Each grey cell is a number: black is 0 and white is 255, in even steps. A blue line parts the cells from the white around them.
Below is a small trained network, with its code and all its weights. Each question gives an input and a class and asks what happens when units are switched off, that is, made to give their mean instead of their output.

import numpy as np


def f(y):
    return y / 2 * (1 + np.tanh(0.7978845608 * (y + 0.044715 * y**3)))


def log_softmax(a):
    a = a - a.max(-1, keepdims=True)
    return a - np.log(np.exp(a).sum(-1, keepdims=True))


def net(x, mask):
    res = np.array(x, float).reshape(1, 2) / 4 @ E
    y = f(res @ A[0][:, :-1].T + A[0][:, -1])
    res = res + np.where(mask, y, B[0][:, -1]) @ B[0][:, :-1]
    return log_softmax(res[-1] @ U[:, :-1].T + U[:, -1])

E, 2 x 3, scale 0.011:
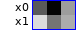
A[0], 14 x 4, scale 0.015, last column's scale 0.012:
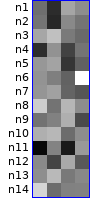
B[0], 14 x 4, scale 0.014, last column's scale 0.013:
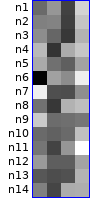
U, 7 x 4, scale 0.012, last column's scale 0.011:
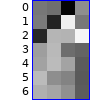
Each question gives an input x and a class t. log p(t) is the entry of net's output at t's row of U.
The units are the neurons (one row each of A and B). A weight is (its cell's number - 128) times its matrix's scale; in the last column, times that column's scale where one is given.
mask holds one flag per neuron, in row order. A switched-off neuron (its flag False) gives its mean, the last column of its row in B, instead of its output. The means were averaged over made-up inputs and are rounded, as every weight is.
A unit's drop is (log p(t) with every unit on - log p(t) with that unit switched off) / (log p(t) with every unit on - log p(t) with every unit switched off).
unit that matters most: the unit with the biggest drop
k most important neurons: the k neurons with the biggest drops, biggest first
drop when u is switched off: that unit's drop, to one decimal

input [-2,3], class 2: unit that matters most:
n4
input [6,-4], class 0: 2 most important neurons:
n1; n2
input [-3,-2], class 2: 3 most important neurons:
n2; n1; n12
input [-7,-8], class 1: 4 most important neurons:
n4; n11; n1; n2
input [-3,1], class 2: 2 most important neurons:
n2; n1
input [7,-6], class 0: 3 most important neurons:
n1; n2; n8
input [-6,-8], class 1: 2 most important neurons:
n4; n11
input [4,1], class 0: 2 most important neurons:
n2; n1
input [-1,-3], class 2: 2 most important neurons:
n8; n14
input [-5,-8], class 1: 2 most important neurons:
n4; n11
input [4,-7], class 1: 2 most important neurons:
n11; n4
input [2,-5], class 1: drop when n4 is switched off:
0.3
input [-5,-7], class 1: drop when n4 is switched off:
0.4
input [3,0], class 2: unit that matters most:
n3
